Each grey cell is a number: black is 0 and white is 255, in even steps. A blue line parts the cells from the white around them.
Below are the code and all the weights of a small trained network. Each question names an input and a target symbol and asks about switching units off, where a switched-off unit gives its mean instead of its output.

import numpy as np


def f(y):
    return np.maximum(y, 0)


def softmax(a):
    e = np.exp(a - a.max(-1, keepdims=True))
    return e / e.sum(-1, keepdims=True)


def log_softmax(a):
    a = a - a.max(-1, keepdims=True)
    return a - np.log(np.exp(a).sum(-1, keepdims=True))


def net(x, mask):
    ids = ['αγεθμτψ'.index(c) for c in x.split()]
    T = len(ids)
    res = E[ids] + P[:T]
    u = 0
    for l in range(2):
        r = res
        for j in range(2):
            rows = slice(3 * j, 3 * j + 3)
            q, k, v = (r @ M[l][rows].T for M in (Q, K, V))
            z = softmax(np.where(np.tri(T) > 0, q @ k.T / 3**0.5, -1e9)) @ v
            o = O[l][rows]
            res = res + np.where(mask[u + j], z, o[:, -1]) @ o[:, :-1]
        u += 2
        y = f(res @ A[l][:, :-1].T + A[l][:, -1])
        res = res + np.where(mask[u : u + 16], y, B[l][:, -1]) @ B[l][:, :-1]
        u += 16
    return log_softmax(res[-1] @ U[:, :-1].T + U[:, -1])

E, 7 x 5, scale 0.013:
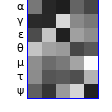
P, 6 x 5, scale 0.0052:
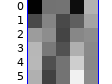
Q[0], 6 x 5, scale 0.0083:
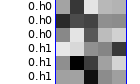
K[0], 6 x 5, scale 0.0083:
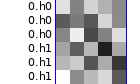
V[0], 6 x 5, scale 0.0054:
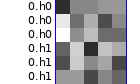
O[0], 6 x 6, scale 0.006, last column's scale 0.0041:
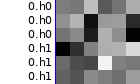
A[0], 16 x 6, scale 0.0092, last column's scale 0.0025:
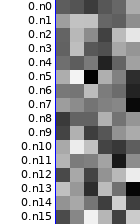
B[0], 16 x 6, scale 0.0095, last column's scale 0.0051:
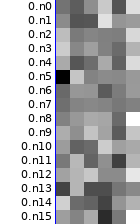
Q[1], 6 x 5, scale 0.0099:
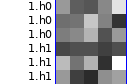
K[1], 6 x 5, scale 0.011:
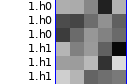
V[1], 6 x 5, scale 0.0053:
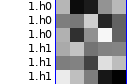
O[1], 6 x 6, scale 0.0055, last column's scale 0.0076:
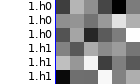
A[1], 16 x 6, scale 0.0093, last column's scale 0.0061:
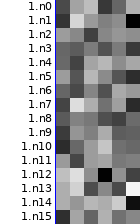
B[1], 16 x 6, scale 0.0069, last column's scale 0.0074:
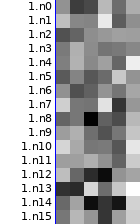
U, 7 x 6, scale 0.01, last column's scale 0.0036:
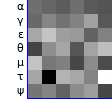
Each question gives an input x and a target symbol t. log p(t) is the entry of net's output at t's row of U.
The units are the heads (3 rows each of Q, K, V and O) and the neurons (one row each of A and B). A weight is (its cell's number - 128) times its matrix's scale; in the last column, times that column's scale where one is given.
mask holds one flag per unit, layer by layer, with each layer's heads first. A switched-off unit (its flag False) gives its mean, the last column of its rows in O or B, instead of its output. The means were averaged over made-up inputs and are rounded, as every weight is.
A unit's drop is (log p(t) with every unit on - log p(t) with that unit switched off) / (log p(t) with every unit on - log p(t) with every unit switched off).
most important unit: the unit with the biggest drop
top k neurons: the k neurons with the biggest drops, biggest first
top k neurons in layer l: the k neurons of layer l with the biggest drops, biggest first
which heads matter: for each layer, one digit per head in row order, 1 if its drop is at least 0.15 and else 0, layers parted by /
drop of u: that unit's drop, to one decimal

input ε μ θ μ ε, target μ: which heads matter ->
11 / 01
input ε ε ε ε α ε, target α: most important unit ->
1.h0
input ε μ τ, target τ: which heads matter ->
10 / 00
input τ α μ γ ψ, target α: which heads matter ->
00 / 10
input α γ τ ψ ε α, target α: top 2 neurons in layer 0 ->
[0.n0, 0.n12]
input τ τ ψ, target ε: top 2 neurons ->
[1.n10, 0.n11]
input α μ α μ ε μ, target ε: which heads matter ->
11 / 10
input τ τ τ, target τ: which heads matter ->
00 / 01
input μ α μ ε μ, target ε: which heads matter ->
01 / 10
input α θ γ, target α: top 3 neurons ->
[0.n4, 0.n15, 1.n8]
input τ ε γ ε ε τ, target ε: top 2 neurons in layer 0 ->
[0.n14, 0.n9]
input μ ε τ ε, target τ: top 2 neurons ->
[0.n15, 1.n0]
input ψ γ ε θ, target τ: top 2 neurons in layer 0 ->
[0.n10, 0.n1]
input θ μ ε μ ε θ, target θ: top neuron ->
[1.n13]
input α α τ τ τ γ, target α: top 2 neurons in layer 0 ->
[0.n15, 0.n4]
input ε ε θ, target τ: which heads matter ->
00 / 00
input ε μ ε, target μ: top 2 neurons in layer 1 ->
[1.n12, 1.n14]
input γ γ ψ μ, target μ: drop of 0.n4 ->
0.1
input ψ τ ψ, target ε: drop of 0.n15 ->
0.2
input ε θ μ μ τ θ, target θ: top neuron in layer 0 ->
[0.n5]
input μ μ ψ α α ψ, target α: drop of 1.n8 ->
0.3
